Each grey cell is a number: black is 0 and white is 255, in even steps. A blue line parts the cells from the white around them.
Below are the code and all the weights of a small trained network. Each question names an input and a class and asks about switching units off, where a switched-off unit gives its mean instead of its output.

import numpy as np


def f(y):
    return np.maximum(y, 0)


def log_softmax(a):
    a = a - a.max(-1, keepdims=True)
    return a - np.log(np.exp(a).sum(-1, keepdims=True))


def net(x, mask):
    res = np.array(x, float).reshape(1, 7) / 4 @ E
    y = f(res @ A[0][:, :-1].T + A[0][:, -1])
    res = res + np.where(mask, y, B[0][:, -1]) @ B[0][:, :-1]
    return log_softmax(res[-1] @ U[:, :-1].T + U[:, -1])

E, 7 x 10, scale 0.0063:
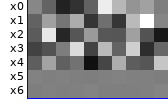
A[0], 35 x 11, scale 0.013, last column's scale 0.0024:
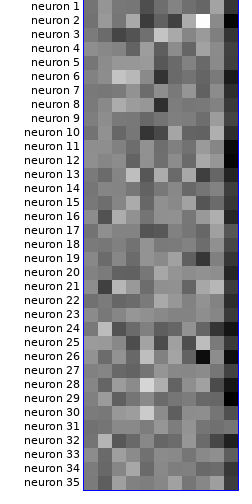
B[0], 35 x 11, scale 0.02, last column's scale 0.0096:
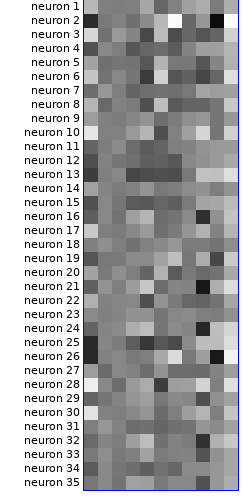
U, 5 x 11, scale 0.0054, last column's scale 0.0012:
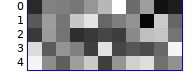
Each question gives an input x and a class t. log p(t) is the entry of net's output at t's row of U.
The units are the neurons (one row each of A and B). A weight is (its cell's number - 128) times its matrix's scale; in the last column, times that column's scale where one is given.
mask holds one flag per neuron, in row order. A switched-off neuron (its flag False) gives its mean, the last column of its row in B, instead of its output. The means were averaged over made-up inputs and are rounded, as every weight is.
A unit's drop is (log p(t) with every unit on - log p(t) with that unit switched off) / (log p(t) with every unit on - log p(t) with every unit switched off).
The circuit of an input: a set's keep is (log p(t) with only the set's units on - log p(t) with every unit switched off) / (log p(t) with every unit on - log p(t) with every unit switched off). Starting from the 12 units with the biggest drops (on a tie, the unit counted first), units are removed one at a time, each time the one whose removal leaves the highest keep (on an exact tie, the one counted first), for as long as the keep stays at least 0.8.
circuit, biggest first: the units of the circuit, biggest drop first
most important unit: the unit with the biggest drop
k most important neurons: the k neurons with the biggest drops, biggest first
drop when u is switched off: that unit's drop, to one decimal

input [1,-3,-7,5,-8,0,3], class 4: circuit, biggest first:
(neuron 28)
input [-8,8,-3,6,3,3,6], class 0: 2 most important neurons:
(neuron 2; neuron 3)
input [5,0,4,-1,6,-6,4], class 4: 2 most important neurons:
(neuron 10; neuron 6)
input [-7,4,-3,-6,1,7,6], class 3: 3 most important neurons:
(neuron 6; neuron 8; neuron 13)
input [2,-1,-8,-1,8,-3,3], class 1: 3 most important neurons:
(neuron 21; neuron 16; neuron 28)
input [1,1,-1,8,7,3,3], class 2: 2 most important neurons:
(neuron 13; neuron 15)
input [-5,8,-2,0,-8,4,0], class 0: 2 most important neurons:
(neuron 2; neuron 10)
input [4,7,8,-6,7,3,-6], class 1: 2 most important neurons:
(neuron 24; neuron 32)
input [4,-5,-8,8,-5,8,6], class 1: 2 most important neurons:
(neuron 21; neuron 16)
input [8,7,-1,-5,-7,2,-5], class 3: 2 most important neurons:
(neuron 3; neuron 26)
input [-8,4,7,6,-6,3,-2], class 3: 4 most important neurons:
(neuron 6; neuron 8; neuron 21; neuron 5)
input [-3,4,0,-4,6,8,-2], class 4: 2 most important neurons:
(neuron 10; neuron 26)
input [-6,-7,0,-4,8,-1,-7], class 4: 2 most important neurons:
(neuron 10; neuron 2)
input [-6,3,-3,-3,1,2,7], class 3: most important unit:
neuron 6
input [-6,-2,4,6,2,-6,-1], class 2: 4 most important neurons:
(neuron 13; neuron 15; neuron 3; neuron 34)
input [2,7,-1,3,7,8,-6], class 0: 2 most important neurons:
(neuron 2; neuron 28)
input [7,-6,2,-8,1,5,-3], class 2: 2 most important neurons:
(neuron 25; neuron 2)
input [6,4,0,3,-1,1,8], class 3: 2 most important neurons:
(neuron 3; neuron 26)
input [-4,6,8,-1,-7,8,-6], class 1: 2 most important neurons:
(neuron 24; neuron 32)
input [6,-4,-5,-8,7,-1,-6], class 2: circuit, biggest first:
(neuron 25)
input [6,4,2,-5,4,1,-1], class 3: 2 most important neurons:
(neuron 3; neuron 13)
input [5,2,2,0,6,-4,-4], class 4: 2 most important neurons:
(neuron 10; neuron 6)
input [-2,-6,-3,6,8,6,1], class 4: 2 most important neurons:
(neuron 10; neuron 2)
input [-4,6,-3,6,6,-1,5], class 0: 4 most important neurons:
(neuron 2; neuron 25; neuron 28; neuron 30)
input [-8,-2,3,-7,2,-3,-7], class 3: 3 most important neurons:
(neuron 6; neuron 8; neuron 13)
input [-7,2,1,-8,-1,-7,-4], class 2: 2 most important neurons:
(neuron 25; neuron 4)
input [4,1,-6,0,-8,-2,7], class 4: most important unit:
neuron 28
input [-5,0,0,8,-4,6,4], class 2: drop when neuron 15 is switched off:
0.0
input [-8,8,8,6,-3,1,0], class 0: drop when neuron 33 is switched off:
0.1
